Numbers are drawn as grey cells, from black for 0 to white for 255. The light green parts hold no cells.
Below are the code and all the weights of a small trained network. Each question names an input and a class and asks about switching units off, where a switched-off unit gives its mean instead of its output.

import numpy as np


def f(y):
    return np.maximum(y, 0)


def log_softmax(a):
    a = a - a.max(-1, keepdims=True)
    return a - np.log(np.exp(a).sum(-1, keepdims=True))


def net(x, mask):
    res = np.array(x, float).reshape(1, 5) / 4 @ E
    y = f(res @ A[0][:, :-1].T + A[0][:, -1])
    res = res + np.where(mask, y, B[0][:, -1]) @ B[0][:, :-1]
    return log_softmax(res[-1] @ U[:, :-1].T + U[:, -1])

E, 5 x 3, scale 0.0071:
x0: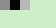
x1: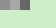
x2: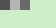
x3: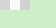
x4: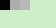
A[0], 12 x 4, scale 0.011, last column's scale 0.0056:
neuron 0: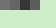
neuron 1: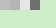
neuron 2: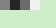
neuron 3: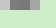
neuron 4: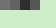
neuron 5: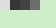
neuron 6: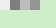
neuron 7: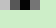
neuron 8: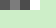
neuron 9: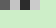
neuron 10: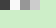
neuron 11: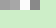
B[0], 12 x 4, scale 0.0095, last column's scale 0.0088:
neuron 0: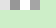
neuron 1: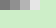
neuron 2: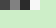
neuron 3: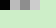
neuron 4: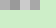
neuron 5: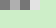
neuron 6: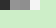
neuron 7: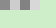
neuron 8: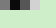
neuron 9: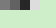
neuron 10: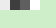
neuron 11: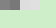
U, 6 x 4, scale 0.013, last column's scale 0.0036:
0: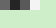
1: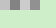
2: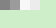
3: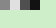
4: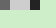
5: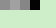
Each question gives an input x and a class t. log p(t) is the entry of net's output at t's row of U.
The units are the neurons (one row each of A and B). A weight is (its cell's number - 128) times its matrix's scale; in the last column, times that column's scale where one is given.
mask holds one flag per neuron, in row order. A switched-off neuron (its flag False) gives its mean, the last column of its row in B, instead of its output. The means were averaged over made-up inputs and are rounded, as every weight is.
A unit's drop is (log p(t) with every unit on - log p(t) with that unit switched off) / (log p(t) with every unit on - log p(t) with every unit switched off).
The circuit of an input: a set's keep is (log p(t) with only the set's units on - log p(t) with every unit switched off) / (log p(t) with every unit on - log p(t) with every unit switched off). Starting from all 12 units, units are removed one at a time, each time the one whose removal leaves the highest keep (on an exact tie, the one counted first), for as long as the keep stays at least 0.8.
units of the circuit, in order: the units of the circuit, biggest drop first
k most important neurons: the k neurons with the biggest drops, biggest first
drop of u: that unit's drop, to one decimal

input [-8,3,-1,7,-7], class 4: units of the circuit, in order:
neuron 1; neuron 3
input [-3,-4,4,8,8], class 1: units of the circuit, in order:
neuron 10
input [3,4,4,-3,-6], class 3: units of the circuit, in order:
neuron 7; neuron 5
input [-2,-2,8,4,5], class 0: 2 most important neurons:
neuron 9; neuron 10
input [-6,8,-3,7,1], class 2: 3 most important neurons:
neuron 11; neuron 1; neuron 2
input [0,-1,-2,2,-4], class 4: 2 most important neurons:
neuron 10; neuron 9
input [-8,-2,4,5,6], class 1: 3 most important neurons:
neuron 10; neuron 2; neuron 11
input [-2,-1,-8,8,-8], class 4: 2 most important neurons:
neuron 3; neuron 6
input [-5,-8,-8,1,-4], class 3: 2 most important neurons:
neuron 11; neuron 0
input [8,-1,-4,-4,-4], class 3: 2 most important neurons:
neuron 5; neuron 7
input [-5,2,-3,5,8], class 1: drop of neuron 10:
0.5
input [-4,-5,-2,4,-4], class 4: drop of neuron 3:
0.2
